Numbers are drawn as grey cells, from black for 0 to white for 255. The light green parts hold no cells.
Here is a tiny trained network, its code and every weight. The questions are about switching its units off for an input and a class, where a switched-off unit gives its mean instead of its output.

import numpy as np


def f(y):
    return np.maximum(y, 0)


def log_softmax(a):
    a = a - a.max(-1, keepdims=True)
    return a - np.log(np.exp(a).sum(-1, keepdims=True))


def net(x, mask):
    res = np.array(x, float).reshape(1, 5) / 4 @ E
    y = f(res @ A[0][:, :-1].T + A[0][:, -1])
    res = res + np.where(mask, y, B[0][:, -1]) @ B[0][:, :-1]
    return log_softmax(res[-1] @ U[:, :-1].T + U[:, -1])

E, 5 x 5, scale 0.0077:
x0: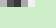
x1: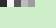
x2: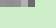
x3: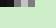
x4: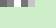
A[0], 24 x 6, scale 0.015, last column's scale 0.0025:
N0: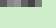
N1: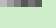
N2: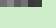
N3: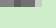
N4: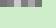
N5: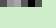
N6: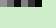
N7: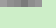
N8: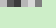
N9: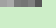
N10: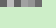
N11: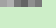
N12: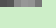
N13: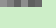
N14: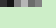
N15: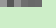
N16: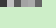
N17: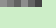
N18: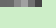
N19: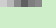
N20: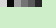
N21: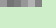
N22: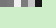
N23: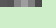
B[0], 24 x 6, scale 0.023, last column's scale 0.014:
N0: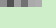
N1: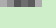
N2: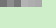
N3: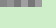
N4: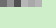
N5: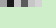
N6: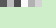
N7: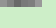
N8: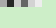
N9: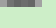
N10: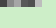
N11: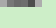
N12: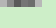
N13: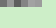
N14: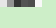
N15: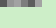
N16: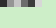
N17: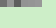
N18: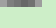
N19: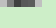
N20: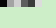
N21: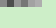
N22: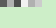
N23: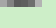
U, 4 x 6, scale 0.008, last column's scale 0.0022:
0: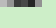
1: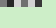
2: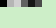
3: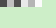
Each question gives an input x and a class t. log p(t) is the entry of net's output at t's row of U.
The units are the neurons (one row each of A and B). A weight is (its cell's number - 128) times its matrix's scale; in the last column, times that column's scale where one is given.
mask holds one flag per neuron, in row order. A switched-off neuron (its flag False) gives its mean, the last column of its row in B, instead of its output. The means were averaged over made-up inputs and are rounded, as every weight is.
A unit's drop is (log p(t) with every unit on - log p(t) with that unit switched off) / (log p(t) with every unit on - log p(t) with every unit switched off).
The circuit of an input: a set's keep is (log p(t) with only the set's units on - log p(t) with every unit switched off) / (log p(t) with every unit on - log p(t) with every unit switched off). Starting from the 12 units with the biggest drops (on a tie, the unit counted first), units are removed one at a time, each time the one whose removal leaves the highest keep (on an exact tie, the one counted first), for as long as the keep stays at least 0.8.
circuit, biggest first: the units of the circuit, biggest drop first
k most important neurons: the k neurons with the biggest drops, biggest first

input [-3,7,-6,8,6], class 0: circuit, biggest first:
[N14]
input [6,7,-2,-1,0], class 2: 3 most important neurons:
[N16, N5, N10]
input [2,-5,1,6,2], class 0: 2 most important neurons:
[N14, N16]
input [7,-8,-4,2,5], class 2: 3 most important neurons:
[N20, N5, N15]
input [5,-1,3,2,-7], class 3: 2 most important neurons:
[N6, N5]
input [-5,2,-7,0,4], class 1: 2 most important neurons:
[N5, N6]
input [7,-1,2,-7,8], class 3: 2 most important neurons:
[N22, N14]
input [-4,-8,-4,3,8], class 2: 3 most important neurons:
[N20, N6, N15]
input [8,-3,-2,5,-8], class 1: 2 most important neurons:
[N8, N22]
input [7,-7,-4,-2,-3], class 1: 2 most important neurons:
[N8, N16]
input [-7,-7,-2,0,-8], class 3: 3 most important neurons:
[N6, N8, N2]
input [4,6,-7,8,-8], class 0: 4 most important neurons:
[N14, N22, N23, N12]
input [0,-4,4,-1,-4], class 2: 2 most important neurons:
[N20, N22]
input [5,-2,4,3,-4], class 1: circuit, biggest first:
[N8]
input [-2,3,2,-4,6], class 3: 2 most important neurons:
[N22, N14]
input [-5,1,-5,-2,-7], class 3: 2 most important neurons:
[N6, N8]
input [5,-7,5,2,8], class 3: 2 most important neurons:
[N22, N4]
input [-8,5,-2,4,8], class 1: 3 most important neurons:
[N5, N6, N0]
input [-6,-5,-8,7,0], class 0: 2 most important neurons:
[N14, N8]
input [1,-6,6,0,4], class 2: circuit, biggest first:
[N20]
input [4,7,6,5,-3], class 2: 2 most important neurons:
[N16, N10]
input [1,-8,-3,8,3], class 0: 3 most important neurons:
[N14, N16, N12]
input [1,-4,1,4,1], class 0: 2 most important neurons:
[N14, N16]
